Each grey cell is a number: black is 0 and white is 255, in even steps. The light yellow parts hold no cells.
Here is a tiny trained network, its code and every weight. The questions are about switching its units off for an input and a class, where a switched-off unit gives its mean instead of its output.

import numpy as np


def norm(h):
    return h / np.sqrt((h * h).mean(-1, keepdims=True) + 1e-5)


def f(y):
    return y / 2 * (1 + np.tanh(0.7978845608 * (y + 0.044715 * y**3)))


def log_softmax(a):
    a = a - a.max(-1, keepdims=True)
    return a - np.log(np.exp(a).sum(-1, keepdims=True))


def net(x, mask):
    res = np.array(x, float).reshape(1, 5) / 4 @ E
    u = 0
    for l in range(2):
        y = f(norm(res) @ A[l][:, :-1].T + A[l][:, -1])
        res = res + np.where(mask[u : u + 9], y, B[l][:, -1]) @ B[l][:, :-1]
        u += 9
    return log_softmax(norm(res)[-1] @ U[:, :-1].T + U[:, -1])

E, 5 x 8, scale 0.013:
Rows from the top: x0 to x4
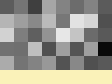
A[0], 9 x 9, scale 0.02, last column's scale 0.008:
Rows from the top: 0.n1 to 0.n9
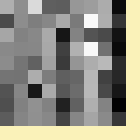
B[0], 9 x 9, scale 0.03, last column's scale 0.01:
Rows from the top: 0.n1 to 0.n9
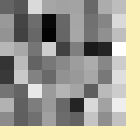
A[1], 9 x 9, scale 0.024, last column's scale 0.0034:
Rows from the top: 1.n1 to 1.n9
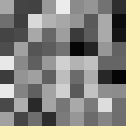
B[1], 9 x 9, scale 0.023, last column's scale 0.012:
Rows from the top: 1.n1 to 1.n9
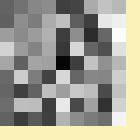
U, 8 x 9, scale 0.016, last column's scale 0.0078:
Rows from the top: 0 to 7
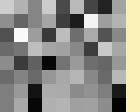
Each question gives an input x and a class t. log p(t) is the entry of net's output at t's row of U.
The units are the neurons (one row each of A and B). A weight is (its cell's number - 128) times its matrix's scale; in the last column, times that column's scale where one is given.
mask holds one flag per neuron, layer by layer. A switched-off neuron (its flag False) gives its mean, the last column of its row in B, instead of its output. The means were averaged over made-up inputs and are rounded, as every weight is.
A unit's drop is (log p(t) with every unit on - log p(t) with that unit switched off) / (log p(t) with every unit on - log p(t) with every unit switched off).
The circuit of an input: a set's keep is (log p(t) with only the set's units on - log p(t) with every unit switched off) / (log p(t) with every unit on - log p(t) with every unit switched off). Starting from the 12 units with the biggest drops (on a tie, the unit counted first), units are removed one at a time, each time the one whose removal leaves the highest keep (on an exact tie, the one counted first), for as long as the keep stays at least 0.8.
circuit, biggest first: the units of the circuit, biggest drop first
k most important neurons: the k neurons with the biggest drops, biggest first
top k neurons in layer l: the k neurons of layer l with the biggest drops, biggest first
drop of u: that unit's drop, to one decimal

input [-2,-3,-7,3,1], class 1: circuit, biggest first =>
0.n8
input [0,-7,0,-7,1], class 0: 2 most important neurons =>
1.n4; 0.n6
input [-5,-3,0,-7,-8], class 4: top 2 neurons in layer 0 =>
0.n2; 0.n6
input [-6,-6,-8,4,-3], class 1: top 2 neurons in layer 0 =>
0.n8; 0.n4
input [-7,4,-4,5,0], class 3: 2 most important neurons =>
0.n1; 1.n2
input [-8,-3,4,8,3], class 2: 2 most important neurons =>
1.n6; 0.n7
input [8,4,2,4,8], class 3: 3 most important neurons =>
0.n7; 1.n2; 0.n2
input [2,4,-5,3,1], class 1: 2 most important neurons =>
0.n8; 0.n9
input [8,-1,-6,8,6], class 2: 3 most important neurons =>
0.n6; 1.n6; 0.n1
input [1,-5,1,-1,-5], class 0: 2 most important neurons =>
1.n4; 0.n3
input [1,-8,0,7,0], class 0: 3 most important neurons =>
1.n4; 0.n5; 1.n3
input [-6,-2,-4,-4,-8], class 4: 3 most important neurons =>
0.n2; 0.n7; 1.n9
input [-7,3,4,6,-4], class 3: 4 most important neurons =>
0.n1; 1.n2; 0.n5; 1.n8
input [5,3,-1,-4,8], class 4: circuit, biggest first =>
0.n3
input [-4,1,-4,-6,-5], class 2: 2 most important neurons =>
0.n5; 1.n8
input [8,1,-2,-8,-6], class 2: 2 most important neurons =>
0.n5; 1.n8
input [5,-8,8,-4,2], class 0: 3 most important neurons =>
1.n4; 0.n2; 0.n7
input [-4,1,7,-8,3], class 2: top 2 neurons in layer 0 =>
0.n8; 0.n9
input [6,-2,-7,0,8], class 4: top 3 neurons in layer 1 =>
1.n9; 1.n5; 1.n1
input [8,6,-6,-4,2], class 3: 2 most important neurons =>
0.n7; 1.n2
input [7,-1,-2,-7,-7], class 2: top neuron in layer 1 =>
1.n8
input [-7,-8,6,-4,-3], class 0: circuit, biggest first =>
0.n7; 1.n4
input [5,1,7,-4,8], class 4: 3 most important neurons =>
0.n3; 1.n9; 0.n8
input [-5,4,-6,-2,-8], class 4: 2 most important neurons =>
0.n2; 1.n9
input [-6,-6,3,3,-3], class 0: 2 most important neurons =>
0.n7; 0.n2
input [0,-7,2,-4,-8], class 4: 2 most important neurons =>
1.n9; 0.n4
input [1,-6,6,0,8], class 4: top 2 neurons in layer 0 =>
0.n4; 0.n7
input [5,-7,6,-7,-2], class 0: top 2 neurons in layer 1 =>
1.n4; 1.n6
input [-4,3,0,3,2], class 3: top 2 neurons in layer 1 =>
1.n2; 1.n4
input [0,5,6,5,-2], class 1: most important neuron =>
1.n5
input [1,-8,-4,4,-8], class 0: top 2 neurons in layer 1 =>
1.n4; 1.n3
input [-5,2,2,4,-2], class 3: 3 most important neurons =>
0.n1; 1.n2; 0.n5
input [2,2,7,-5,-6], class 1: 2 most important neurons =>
1.n5; 0.n3
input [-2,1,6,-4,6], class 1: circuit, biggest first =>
1.n5
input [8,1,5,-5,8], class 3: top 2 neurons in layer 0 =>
0.n7; 0.n2
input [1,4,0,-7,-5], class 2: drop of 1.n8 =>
0.2
